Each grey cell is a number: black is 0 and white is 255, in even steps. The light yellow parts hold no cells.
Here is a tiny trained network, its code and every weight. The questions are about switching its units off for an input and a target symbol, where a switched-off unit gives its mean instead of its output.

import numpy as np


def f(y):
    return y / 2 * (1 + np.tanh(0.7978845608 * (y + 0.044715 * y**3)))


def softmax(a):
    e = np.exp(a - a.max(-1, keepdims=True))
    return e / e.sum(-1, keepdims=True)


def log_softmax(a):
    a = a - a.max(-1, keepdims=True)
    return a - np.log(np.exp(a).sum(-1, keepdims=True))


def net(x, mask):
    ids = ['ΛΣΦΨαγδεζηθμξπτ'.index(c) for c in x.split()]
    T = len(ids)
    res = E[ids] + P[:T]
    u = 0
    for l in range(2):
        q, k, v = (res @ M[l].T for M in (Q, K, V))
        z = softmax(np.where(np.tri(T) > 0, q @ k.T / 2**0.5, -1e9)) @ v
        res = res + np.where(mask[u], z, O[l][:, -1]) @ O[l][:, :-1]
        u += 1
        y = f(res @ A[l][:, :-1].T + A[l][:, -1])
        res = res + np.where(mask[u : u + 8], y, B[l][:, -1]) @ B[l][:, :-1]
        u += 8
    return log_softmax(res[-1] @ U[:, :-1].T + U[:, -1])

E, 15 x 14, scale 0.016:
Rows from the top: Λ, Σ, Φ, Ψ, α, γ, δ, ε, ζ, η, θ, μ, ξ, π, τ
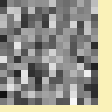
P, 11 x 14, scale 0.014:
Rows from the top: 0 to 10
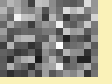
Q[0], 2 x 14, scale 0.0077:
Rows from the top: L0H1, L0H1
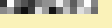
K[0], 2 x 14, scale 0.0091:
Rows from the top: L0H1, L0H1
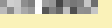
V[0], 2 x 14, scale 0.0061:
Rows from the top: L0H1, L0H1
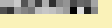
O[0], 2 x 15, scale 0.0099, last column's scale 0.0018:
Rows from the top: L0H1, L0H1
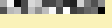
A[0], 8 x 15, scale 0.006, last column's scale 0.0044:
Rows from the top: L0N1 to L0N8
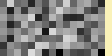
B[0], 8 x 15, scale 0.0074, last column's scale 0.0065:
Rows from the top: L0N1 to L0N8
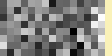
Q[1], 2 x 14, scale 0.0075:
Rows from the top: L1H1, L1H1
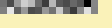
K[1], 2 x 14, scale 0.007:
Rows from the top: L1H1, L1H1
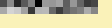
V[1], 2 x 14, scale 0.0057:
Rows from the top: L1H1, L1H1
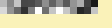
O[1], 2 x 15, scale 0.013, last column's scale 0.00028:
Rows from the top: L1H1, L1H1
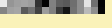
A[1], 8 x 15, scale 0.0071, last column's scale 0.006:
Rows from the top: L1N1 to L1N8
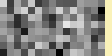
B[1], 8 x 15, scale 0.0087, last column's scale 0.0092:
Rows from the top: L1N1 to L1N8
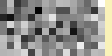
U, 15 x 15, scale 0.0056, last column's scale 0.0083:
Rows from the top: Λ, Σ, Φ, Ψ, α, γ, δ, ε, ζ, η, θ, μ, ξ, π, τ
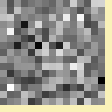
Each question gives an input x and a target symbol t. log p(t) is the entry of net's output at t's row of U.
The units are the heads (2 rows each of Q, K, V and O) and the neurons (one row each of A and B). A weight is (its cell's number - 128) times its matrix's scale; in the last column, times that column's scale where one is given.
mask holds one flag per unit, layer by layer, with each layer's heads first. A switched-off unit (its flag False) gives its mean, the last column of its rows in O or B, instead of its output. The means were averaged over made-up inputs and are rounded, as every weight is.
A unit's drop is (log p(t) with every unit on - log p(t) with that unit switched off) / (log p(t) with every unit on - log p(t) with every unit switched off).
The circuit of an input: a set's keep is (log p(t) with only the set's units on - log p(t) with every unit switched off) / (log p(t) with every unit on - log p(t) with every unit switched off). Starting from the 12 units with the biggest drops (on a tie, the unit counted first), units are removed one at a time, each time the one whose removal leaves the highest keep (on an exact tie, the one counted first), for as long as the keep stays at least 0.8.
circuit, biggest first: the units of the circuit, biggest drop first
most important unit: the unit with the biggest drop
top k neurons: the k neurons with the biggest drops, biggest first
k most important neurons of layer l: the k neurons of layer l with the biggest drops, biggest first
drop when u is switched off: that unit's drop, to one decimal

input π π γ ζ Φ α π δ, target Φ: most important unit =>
L1N8
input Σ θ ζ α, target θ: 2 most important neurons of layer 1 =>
L1N3, L1N7
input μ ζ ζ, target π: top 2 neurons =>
L1N2, L0N3
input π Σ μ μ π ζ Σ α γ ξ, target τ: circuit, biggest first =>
L0H1, L0N7
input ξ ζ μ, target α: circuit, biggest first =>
L1H1, L1N1, L0H1
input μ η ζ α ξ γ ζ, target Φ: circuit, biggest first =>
L1H1, L1N4
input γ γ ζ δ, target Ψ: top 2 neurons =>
L1N7, L0N6
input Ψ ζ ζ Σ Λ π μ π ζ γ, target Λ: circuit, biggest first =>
L0N4, L0H1
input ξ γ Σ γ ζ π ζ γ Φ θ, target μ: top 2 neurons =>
L1N3, L1N1
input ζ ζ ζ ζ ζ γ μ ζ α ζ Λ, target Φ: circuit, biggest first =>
L1N8, L0N8
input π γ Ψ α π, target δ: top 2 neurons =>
L0N7, L1N7
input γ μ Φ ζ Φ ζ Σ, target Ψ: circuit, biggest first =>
L1H1, L0H1, L1N4
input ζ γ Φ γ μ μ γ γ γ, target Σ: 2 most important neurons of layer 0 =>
L0N8, L0N3
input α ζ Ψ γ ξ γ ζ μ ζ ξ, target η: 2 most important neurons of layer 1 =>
L1N7, L1N2
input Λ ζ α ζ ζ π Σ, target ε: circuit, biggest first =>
L1H1, L0N6
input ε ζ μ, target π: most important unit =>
L1H1
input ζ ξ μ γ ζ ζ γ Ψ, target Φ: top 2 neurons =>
L1N8, L0N3
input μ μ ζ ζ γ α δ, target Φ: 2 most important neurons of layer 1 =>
L1N4, L1N7
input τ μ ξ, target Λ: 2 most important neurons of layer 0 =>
L0N4, L0N2
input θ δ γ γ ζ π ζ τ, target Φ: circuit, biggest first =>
L1N8
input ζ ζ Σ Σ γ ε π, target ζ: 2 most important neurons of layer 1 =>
L1N7, L1N5
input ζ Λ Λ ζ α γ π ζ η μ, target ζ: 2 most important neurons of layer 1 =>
L1N7, L1N5
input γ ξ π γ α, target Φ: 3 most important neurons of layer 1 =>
L1N4, L1N5, L1N2
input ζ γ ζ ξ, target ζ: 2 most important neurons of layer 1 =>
L1N5, L1N7
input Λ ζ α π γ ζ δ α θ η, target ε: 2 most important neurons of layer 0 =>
L0N7, L0N6
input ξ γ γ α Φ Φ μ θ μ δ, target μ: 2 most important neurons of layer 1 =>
L1N3, L1N1
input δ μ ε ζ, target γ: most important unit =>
L1H1
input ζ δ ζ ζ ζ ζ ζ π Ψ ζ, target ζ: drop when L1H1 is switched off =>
0.7
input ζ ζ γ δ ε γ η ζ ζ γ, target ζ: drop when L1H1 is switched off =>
0.8
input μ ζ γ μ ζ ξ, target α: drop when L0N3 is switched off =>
0.1
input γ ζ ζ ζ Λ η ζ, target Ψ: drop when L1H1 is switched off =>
0.4
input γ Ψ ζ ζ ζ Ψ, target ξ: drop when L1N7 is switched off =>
0.1
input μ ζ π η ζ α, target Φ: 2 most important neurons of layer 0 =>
L0N5, L0N6
